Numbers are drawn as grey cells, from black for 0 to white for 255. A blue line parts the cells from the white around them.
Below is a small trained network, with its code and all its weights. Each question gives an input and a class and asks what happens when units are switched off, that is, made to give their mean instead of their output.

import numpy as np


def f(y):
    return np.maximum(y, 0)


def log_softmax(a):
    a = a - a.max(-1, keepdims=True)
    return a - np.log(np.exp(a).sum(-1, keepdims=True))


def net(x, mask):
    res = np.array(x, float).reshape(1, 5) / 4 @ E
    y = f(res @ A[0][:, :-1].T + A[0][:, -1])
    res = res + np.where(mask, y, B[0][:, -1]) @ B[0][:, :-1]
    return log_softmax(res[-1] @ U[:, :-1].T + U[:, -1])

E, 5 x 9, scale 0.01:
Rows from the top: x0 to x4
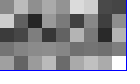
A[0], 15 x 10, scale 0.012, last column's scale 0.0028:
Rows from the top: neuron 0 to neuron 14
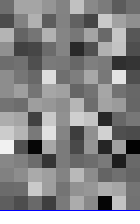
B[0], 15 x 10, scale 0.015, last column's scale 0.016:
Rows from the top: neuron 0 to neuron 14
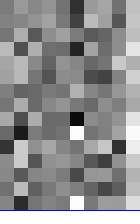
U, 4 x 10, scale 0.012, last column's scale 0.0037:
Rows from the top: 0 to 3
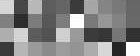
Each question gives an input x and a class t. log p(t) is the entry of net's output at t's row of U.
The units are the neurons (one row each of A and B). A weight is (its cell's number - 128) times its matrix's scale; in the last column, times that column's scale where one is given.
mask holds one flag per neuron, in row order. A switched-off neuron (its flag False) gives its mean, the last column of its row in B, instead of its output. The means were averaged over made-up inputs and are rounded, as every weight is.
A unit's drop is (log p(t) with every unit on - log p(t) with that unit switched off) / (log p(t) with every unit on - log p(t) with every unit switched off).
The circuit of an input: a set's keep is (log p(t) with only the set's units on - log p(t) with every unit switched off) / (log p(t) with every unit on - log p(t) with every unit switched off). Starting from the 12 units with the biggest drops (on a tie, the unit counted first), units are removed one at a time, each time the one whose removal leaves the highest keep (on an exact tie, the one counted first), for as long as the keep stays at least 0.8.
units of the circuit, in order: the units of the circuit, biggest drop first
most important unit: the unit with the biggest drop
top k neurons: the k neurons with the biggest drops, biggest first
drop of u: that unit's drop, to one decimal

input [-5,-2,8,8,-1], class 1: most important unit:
neuron 14
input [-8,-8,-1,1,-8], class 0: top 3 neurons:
neuron 1; neuron 10; neuron 5
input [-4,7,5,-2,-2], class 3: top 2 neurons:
neuron 10; neuron 9
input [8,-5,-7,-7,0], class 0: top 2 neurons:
neuron 8; neuron 0
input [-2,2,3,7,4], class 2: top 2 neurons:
neuron 9; neuron 5
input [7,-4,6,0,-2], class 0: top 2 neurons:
neuron 9; neuron 8
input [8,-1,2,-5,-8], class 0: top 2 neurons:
neuron 8; neuron 0
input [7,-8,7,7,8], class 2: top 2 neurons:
neuron 13; neuron 10
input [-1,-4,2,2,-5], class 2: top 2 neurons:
neuron 10; neuron 11
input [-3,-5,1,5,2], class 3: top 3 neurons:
neuron 8; neuron 3; neuron 1
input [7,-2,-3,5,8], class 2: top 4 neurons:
neuron 5; neuron 13; neuron 3; neuron 2
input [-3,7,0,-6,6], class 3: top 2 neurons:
neuron 10; neuron 11
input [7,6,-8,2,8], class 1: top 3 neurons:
neuron 9; neuron 3; neuron 11
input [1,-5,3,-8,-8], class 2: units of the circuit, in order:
neuron 11
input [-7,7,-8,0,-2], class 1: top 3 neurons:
neuron 9; neuron 8; neuron 6
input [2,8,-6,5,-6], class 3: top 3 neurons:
neuron 10; neuron 14; neuron 5
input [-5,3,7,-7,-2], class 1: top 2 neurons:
neuron 14; neuron 8
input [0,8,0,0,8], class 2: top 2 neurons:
neuron 5; neuron 2
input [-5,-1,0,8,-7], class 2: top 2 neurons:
neuron 11; neuron 8
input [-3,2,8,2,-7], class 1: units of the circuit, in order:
neuron 14
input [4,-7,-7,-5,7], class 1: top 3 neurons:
neuron 9; neuron 10; neuron 11
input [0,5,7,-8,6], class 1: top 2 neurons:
neuron 14; neuron 11
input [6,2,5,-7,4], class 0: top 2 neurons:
neuron 8; neuron 9
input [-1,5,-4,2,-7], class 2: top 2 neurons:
neuron 11; neuron 4
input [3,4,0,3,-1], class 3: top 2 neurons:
neuron 10; neuron 3
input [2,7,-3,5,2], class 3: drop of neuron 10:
2.3
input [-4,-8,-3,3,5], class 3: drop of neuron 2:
0.0
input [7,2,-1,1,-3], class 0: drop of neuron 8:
0.1
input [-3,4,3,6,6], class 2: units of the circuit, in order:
neuron 5
